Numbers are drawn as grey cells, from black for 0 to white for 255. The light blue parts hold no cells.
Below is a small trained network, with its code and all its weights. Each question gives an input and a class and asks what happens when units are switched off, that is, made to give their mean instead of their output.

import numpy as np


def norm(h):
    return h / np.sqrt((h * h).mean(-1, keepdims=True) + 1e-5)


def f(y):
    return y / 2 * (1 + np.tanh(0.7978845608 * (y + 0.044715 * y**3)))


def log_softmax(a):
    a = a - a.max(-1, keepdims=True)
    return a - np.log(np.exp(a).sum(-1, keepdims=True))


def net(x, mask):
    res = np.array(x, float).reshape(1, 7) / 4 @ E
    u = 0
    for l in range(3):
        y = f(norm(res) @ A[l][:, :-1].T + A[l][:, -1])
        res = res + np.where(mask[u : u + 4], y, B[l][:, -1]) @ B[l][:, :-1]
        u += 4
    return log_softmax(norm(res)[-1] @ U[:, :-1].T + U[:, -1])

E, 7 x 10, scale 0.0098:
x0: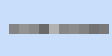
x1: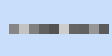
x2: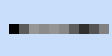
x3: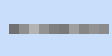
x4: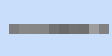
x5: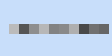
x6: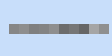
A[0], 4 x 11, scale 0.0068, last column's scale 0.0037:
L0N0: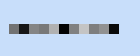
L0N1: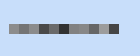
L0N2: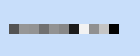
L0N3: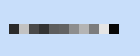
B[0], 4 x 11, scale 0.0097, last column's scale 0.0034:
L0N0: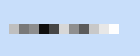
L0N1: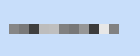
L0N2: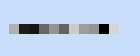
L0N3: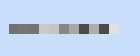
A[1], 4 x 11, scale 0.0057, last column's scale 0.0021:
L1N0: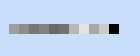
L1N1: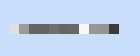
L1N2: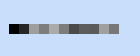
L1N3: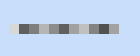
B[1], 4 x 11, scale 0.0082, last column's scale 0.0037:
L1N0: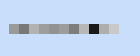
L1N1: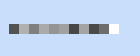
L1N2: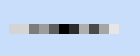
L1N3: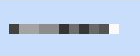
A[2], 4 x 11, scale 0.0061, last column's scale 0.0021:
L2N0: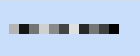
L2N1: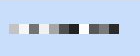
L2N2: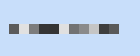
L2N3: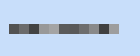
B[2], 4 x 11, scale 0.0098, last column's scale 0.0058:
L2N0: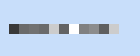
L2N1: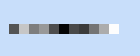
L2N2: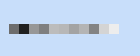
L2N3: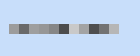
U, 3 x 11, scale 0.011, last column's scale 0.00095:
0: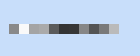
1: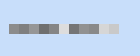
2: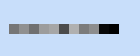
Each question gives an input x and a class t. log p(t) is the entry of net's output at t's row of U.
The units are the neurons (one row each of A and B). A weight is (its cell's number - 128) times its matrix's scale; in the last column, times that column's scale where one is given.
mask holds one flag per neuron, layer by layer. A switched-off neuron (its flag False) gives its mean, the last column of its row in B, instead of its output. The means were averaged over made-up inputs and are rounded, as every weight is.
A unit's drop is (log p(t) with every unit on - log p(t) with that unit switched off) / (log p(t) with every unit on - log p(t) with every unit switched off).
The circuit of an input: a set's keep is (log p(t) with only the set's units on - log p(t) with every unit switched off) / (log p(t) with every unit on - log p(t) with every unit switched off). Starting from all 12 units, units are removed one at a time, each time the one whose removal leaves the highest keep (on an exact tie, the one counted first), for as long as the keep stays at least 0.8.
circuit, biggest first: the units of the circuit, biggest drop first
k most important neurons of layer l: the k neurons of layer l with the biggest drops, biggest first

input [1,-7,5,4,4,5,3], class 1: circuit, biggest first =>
[L0N0]
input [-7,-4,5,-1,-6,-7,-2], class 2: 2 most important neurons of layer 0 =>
[L0N2, L0N3]
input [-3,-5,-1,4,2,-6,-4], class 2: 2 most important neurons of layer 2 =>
[L2N2, L2N0]
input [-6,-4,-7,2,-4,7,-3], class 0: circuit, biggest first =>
[L0N2, L2N1]
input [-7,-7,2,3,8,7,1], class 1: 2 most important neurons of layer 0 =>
[L0N0, L0N2]
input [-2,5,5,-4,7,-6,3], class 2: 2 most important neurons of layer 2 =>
[L2N1, L2N3]
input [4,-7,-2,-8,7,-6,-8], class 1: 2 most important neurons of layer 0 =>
[L0N0, L0N1]
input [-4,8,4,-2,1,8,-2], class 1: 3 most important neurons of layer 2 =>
[L2N2, L2N1, L2N3]
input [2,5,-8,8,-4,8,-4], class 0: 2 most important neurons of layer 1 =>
[L1N1, L1N0]
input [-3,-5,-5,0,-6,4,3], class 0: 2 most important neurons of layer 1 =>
[L1N1, L1N3]
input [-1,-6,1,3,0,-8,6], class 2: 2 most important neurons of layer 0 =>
[L0N2, L0N3]
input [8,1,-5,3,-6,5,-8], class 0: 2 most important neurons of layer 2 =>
[L2N1, L2N2]
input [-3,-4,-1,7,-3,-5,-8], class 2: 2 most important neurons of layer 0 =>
[L0N2, L0N3]
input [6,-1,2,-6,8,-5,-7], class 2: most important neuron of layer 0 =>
[L0N2]
